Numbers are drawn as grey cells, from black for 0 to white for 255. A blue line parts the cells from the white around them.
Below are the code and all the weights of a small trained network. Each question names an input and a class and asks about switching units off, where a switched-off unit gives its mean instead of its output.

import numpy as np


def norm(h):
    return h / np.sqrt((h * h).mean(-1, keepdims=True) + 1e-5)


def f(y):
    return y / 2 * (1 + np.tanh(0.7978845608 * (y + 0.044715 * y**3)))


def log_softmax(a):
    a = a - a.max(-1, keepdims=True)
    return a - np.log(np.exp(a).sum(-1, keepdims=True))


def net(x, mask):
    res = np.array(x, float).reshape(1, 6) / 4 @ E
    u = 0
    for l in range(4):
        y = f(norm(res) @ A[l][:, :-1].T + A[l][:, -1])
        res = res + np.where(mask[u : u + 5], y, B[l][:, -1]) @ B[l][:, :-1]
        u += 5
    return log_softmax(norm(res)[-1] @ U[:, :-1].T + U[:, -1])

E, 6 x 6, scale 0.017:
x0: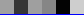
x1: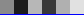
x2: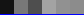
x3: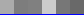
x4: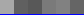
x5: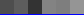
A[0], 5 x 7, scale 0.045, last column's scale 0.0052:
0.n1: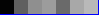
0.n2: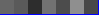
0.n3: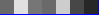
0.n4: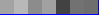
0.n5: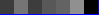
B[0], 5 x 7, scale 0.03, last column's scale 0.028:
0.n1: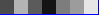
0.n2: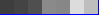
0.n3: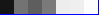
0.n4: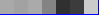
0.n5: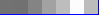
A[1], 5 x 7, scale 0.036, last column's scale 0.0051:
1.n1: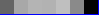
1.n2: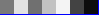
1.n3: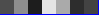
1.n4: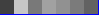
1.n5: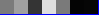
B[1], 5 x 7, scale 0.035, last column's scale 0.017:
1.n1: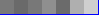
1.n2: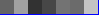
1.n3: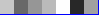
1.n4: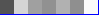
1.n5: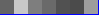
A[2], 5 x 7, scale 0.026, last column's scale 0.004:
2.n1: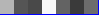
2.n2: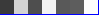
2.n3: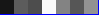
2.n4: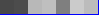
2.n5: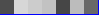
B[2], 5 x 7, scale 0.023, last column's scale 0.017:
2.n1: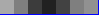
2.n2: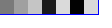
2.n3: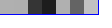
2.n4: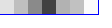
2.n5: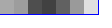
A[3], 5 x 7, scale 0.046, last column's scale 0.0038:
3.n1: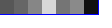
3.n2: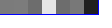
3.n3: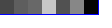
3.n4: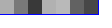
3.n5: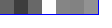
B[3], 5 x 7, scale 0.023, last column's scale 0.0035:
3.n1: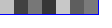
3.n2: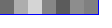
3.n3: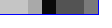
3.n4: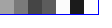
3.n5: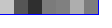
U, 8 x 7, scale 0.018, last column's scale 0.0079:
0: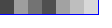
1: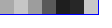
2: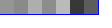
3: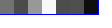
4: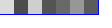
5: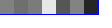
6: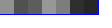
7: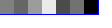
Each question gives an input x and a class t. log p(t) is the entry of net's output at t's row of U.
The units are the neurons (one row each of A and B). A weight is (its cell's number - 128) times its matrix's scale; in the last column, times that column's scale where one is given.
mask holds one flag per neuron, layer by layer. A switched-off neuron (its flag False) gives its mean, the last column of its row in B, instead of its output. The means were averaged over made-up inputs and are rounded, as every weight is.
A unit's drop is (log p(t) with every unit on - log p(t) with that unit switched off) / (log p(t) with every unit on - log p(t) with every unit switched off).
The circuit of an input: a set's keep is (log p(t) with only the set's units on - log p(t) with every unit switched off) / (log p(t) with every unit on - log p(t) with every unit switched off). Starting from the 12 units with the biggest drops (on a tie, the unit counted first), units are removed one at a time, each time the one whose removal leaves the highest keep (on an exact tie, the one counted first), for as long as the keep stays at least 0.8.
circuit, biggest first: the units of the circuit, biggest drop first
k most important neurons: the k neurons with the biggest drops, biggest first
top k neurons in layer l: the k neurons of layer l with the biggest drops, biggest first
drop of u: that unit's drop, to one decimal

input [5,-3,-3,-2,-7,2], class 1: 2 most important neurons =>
[0.n3 0.n4]
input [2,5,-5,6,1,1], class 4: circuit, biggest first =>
[0.n3 0.n1 1.n4]
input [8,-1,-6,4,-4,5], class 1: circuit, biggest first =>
[0.n3 0.n4]
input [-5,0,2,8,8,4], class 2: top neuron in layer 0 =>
[0.n1]
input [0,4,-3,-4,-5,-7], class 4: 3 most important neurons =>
[0.n3 0.n1 0.n4]
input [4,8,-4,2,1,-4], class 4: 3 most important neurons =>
[0.n3 0.n1 1.n4]
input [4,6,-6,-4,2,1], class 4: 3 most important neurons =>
[0.n3 0.n1 1.n4]
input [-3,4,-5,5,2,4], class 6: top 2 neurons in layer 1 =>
[1.n4 1.n1]
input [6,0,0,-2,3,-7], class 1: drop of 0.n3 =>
0.2
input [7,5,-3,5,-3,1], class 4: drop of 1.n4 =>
0.2
